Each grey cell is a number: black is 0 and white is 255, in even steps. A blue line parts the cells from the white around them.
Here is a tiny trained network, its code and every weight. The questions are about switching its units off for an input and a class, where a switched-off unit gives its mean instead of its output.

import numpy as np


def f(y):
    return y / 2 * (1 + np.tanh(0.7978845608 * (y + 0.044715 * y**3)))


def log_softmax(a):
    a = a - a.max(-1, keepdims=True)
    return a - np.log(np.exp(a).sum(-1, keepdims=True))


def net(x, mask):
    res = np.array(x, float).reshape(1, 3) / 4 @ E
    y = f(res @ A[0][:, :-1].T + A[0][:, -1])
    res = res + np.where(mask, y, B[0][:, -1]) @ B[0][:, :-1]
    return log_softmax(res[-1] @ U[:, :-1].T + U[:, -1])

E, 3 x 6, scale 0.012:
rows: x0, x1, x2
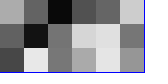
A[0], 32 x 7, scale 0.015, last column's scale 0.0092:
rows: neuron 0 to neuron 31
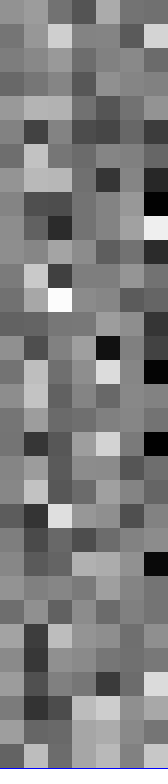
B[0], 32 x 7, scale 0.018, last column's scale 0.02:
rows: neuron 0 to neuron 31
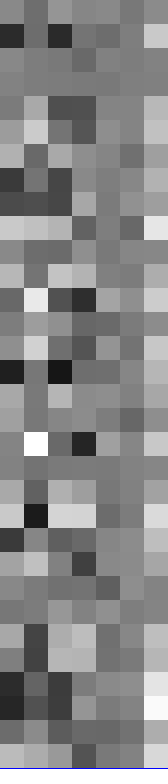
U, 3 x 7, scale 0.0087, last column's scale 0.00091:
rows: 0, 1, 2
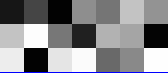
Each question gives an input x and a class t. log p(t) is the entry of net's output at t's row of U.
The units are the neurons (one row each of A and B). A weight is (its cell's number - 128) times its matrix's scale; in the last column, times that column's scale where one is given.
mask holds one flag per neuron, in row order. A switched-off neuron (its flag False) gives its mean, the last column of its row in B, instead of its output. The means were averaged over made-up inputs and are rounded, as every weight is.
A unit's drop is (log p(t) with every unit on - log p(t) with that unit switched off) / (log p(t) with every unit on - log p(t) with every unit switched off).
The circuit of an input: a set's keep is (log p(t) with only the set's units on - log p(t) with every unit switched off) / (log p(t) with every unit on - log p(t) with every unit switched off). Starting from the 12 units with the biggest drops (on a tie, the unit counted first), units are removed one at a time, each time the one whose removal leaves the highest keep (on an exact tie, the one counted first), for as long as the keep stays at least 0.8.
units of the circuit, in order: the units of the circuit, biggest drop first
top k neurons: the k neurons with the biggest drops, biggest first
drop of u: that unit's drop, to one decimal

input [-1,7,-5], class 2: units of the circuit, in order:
[neuron 21]
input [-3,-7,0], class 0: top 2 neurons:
[neuron 7; neuron 9]
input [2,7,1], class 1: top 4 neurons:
[neuron 18; neuron 23; neuron 28; neuron 1]
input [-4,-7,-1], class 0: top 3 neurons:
[neuron 7; neuron 9; neuron 1]
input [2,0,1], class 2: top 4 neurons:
[neuron 18; neuron 12; neuron 14; neuron 5]
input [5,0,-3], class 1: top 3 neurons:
[neuron 9; neuron 29; neuron 1]
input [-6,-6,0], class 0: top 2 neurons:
[neuron 1; neuron 7]
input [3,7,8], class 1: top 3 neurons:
[neuron 18; neuron 31; neuron 23]
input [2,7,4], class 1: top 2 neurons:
[neuron 18; neuron 23]
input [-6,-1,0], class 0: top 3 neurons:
[neuron 1; neuron 9; neuron 18]
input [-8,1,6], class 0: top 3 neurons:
[neuron 1; neuron 15; neuron 9]
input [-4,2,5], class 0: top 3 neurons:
[neuron 15; neuron 9; neuron 1]
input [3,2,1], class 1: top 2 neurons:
[neuron 28; neuron 1]
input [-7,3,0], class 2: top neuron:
[neuron 21]
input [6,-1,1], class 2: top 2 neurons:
[neuron 18; neuron 12]
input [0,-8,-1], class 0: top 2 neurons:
[neuron 7; neuron 9]
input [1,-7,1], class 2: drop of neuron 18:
0.3
